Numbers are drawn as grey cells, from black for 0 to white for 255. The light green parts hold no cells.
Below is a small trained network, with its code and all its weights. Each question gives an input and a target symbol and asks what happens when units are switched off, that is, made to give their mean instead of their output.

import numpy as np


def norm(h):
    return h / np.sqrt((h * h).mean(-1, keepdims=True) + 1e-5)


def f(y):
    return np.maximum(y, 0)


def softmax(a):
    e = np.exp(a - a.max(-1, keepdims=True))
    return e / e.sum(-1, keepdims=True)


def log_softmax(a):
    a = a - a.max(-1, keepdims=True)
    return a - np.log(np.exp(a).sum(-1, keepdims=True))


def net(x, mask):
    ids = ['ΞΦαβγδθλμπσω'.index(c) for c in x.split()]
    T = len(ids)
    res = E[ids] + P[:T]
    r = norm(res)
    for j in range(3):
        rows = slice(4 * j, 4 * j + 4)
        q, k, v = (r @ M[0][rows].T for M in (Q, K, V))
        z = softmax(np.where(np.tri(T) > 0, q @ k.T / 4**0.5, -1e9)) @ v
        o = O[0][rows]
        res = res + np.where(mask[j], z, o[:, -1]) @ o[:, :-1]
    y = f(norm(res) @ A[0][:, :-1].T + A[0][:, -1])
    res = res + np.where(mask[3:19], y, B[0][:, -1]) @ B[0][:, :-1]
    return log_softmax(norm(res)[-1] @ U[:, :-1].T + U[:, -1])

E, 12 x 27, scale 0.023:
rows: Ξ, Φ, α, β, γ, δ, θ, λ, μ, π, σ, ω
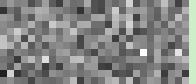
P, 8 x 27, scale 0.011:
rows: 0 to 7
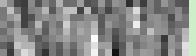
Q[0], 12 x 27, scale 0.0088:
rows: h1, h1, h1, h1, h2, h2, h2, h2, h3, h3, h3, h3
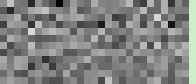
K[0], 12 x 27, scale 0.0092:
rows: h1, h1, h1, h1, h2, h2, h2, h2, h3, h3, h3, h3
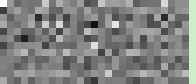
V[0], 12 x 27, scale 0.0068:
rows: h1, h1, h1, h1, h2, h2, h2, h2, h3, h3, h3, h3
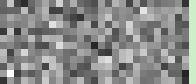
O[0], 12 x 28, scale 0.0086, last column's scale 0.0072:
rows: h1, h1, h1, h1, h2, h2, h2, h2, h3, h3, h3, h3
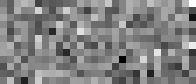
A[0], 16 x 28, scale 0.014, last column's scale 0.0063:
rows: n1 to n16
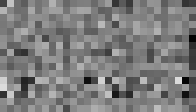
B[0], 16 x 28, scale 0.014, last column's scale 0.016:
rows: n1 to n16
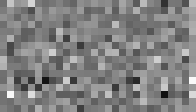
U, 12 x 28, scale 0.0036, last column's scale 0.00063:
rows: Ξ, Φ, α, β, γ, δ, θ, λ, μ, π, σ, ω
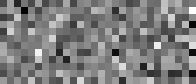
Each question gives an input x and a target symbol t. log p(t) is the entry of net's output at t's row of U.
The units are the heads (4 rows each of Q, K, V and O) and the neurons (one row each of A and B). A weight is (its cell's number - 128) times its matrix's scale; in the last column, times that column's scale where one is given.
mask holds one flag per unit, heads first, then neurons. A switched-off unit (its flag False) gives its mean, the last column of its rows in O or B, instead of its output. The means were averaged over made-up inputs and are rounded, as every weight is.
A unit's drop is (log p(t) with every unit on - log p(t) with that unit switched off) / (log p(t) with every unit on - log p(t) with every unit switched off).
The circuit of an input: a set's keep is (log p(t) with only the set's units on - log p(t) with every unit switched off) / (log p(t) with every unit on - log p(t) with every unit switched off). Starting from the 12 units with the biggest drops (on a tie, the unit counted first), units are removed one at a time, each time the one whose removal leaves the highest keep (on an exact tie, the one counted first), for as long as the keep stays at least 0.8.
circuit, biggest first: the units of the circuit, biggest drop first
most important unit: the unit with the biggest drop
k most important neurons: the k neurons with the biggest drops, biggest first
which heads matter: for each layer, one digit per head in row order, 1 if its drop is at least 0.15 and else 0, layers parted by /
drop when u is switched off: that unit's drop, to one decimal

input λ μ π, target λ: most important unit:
h1
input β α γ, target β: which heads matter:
100
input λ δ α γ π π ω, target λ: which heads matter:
010
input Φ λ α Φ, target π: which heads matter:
101
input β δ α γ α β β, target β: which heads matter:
101
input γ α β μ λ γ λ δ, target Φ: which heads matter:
001
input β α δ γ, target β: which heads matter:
100
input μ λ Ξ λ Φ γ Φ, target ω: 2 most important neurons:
n12; n14
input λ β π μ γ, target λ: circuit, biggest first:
h2; n12; h1
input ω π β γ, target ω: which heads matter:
010
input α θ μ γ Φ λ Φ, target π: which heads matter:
011
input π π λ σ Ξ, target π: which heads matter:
001
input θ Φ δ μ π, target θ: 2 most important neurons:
n9; n12
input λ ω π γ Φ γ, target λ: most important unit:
h2
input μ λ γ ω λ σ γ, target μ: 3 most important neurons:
n6; n12; n14
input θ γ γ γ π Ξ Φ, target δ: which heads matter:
101
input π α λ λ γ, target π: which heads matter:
001
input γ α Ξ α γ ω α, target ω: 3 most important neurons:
n10; n12; n14
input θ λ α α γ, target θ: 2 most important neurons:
n9; n12
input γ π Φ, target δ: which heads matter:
100
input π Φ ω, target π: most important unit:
h3
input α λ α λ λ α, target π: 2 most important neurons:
n12; n14
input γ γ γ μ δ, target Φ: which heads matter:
000
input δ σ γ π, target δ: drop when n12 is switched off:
0.2
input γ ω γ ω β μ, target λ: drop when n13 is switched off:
0.0
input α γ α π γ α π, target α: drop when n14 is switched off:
0.1
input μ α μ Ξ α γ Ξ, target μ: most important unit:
n6
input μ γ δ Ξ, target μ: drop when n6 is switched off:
0.2
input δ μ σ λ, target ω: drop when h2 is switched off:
0.5
